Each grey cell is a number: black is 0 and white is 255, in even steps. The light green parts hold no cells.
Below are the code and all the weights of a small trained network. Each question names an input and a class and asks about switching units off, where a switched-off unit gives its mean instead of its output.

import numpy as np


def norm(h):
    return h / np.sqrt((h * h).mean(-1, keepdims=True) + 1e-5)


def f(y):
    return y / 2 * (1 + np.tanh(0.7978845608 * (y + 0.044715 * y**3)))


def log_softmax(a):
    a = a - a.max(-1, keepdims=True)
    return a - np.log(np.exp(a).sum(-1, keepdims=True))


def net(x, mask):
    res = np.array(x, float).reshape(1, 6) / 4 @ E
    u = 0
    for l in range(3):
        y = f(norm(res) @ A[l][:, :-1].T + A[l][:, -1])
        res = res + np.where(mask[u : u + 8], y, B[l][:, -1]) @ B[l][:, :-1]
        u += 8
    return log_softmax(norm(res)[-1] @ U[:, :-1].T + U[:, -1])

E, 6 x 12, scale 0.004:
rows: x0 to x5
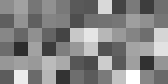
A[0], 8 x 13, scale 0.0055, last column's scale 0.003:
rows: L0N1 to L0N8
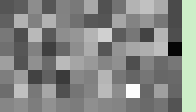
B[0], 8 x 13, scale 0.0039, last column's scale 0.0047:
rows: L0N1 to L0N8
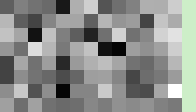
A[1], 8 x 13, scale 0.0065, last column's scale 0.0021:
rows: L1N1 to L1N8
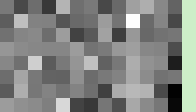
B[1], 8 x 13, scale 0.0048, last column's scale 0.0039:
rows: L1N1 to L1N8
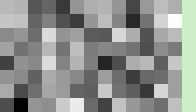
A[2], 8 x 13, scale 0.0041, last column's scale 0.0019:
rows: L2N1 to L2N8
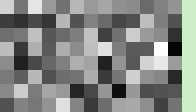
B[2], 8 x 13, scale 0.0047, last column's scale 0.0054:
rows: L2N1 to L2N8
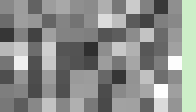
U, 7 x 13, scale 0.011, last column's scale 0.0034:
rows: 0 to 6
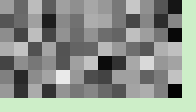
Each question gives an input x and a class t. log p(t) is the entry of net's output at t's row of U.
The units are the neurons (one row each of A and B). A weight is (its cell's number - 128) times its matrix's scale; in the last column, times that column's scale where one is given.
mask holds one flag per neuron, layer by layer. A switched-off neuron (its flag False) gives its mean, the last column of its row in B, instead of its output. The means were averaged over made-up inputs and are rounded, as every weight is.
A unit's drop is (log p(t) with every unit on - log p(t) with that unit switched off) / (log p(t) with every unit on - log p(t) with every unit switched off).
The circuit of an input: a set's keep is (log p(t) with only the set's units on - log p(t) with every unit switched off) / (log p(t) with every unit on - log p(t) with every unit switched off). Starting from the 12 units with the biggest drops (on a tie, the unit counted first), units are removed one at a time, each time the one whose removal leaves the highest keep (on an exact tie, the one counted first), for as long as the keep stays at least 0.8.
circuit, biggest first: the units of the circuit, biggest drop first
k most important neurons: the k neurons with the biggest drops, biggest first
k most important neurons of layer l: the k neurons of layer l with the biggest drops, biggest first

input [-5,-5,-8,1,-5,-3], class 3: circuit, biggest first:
(L2N5)
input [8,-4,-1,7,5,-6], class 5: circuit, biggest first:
(L0N7 L1N2)
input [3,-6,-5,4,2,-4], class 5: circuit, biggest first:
(L0N7 L1N8)
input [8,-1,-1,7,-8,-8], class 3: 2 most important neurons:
(L0N3 L2N5)
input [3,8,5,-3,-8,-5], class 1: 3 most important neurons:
(L2N2 L0N6 L1N3)
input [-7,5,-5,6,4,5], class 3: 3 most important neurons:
(L1N7 L1N2 L0N2)
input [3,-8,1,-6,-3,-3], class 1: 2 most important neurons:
(L2N5 L1N2)
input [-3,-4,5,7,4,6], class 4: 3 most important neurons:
(L0N4 L1N5 L0N1)
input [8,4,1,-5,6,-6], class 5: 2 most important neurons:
(L0N7 L1N8)
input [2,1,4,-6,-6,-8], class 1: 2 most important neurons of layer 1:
(L1N2 L1N3)
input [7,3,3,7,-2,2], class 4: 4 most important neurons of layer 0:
(L0N4 L0N1 L0N2 L0N5)
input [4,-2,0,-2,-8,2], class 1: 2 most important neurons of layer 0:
(L0N6 L0N3)
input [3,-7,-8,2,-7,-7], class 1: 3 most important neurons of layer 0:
(L0N3 L0N5 L0N2)
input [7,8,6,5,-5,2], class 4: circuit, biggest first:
(L0N4)
